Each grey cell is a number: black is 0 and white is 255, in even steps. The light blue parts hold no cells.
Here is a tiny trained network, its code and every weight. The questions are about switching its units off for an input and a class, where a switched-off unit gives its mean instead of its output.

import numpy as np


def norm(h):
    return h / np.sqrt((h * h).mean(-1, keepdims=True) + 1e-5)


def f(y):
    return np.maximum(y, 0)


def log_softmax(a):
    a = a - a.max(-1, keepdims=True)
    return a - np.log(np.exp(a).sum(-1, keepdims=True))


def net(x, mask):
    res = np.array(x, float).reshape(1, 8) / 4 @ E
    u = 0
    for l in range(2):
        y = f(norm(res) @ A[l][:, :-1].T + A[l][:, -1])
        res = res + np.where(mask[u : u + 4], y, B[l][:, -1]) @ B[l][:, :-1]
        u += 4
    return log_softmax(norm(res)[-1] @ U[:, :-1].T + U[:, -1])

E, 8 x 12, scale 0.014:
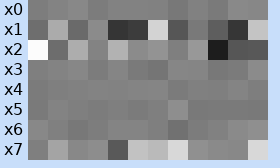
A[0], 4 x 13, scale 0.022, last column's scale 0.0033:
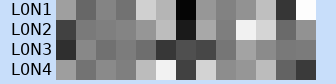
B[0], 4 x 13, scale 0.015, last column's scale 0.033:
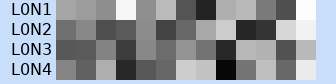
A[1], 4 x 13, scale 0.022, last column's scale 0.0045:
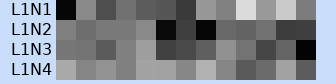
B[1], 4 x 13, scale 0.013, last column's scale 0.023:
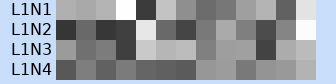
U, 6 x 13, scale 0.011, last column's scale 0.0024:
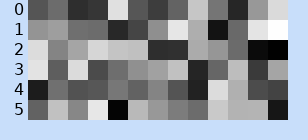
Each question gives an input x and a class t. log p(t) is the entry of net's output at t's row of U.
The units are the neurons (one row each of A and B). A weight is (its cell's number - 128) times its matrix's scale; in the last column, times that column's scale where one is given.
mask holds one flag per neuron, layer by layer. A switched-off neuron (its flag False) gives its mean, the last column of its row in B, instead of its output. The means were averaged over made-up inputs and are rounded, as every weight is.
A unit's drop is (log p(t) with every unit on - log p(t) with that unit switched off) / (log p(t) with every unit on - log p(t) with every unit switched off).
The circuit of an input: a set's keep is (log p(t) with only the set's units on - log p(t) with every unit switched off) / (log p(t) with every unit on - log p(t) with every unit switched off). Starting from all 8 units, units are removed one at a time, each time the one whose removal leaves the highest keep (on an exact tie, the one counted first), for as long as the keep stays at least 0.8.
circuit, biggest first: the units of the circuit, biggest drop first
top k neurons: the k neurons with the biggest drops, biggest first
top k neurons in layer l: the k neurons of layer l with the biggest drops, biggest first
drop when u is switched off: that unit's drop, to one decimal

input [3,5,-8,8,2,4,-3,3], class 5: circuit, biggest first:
(L1N1)
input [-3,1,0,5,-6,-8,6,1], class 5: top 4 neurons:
(L0N2; L0N4; L0N1; L1N2)
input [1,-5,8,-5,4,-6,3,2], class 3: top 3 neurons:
(L0N4; L1N2; L1N1)
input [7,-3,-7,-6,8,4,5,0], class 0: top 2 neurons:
(L0N2; L0N3)
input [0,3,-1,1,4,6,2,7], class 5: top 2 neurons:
(L0N2; L0N4)
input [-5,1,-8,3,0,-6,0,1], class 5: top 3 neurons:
(L1N1; L0N3; L0N4)
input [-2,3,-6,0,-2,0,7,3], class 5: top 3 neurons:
(L1N1; L0N4; L0N1)
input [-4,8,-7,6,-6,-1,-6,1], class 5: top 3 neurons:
(L1N1; L0N4; L0N1)
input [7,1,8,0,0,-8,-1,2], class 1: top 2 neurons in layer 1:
(L1N2; L1N4)
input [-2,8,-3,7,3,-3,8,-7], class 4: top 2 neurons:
(L0N3; L0N2)
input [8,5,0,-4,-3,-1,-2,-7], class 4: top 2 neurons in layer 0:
(L0N3; L0N2)
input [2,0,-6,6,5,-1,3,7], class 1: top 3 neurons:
(L0N2; L0N1; L0N3)
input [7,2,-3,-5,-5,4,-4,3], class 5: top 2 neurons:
(L0N4; L0N1)
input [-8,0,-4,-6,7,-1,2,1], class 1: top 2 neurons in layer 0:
(L0N2; L0N1)
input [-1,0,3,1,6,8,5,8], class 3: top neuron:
(L0N2)
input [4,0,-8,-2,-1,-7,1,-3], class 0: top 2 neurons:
(L0N2; L0N4)
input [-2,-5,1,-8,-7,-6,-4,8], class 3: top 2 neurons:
(L0N4; L1N2)
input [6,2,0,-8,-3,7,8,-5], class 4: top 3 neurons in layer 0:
(L0N3; L0N2; L0N1)
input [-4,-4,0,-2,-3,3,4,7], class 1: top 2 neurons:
(L0N2; L0N3)
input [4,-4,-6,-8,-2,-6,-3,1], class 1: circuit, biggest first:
(L0N2)
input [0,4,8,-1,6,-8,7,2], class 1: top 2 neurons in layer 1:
(L1N2; L1N1)
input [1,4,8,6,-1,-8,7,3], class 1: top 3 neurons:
(L0N1; L1N2; L0N4)
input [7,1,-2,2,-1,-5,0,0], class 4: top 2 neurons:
(L0N3; L0N1)
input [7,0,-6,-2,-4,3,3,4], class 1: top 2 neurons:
(L0N2; L0N1)
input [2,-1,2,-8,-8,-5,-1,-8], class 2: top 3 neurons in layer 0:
(L0N2; L0N1; L0N4)
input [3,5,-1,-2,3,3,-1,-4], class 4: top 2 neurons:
(L0N3; L0N2)
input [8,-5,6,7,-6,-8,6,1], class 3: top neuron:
(L0N4)
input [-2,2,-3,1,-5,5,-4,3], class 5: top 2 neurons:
(L0N4; L0N1)
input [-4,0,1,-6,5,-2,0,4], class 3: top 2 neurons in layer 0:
(L0N2; L0N1)
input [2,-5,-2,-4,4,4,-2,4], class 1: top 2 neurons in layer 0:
(L0N2; L0N4)
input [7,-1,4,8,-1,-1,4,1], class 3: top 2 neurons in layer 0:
(L0N2; L0N4)
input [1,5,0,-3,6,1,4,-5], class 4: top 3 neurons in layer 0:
(L0N3; L0N2; L0N1)
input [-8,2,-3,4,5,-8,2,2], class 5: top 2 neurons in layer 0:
(L0N1; L0N4)
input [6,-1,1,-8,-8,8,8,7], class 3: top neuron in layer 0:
(L0N2)
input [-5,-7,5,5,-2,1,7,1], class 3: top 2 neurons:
(L0N4; L1N2)
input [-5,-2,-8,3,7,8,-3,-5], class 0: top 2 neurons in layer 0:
(L0N2; L0N4)
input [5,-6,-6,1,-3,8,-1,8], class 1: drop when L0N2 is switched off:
0.6
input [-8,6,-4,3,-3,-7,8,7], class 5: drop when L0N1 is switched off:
0.1
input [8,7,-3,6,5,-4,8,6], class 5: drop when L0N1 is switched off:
0.1
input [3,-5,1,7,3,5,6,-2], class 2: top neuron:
(L0N1)
